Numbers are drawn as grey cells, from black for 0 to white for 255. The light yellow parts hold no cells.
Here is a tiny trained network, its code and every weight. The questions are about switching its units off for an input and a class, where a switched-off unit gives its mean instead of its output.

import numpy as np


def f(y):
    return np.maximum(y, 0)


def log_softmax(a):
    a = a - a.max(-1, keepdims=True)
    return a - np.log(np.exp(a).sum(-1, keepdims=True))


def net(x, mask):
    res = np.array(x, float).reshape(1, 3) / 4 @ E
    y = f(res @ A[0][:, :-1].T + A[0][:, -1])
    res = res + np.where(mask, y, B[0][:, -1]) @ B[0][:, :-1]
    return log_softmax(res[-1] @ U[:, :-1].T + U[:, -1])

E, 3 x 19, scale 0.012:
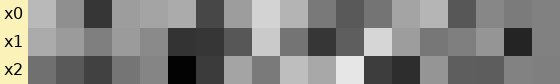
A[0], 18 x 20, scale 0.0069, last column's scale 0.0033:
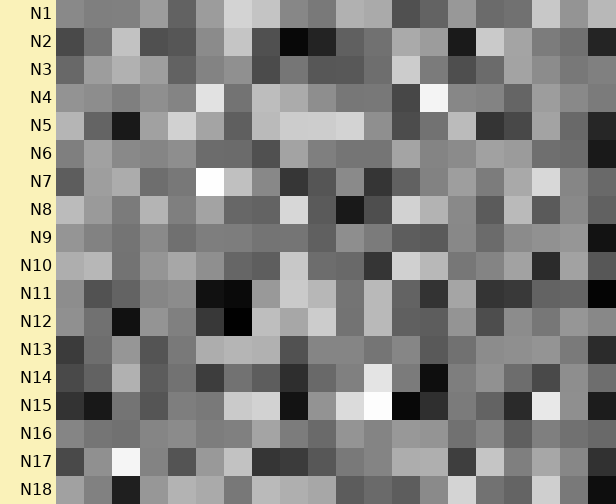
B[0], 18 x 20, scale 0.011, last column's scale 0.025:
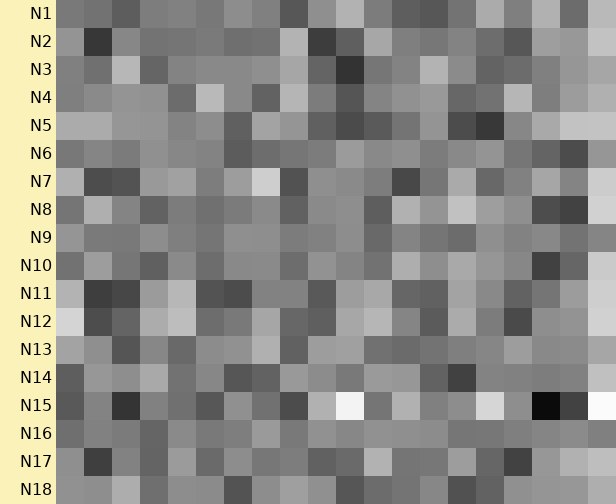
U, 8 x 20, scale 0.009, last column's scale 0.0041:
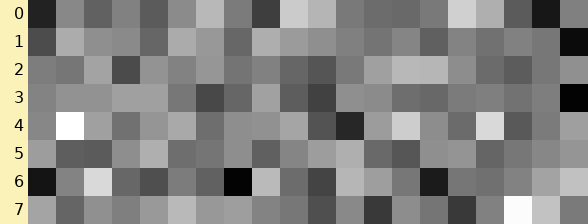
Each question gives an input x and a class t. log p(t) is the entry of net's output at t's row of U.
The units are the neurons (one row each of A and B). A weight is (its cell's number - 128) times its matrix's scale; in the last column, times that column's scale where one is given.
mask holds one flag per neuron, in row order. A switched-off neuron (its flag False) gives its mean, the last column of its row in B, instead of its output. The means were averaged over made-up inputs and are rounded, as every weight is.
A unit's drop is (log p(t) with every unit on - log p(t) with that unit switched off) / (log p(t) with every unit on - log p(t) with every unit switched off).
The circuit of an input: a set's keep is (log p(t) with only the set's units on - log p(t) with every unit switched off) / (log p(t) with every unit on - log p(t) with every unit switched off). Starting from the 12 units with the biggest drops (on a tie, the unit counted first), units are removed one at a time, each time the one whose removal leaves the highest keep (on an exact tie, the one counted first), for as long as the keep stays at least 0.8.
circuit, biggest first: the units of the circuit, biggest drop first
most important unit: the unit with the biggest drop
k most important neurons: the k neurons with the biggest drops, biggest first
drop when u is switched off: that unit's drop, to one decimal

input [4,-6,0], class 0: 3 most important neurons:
[N15, N11, N12]
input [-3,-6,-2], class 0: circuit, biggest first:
[N15]
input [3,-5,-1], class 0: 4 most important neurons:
[N12, N11, N2, N17]
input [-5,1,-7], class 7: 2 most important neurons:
[N15, N7]
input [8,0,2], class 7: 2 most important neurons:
[N15, N5]
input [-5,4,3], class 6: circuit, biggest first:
[N7, N15, N14]
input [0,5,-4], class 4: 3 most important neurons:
[N12, N11, N8]
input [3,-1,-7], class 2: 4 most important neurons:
[N5, N17, N7, N14]
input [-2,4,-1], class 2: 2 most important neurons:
[N15, N5]
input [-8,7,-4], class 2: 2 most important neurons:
[N8, N10]
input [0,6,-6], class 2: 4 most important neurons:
[N5, N17, N2, N18]
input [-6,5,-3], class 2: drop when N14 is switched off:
0.1
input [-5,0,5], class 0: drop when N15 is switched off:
0.6
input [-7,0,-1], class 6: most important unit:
N12
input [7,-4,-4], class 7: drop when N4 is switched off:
-0.1
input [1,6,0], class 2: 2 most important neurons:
[N15, N5]
